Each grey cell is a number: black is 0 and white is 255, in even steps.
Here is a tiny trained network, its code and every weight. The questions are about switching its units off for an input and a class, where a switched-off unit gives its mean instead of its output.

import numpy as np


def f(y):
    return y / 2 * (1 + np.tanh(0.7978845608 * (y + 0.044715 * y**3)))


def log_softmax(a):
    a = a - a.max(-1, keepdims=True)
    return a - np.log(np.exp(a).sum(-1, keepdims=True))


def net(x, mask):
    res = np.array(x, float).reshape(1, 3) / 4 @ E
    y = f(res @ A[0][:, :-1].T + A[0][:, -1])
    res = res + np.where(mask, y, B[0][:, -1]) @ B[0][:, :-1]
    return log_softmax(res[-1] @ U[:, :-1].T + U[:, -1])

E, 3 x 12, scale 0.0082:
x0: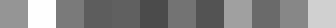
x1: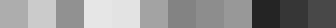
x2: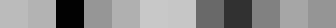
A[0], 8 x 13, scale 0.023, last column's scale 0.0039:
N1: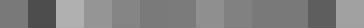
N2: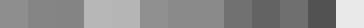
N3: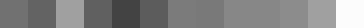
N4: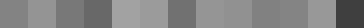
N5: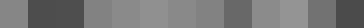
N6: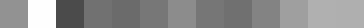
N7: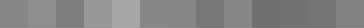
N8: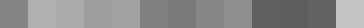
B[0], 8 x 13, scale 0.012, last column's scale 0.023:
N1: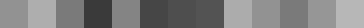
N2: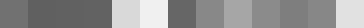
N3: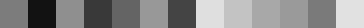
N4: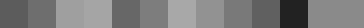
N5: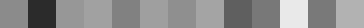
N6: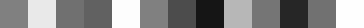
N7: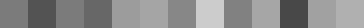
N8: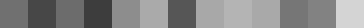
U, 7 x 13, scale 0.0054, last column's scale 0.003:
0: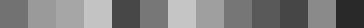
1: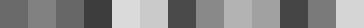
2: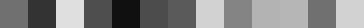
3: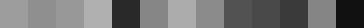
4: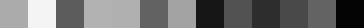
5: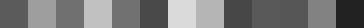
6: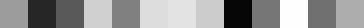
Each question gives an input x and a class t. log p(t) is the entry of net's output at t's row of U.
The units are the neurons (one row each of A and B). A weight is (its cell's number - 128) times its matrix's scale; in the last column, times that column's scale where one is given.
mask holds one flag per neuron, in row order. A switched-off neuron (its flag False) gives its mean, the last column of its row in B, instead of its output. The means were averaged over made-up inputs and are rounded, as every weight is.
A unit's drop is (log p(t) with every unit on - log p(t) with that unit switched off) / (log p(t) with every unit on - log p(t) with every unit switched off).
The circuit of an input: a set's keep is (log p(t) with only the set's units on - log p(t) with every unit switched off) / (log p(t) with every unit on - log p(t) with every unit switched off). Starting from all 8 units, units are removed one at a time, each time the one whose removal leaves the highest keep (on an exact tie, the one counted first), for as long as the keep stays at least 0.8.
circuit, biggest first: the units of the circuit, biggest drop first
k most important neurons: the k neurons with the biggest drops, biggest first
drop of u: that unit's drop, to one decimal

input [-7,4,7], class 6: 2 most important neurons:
(N6 N5)
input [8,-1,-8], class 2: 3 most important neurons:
(N3 N2 N6)
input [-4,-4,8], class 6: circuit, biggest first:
(N5)
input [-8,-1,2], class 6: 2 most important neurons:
(N6 N5)
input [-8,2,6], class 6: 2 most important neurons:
(N6 N5)
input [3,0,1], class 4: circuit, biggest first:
(N3 N2 N8)
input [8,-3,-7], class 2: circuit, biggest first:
(N3 N2)
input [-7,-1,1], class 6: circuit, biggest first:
(N6 N5)
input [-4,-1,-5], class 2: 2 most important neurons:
(N6 N2)
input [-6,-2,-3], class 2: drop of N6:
0.4
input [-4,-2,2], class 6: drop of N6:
0.3
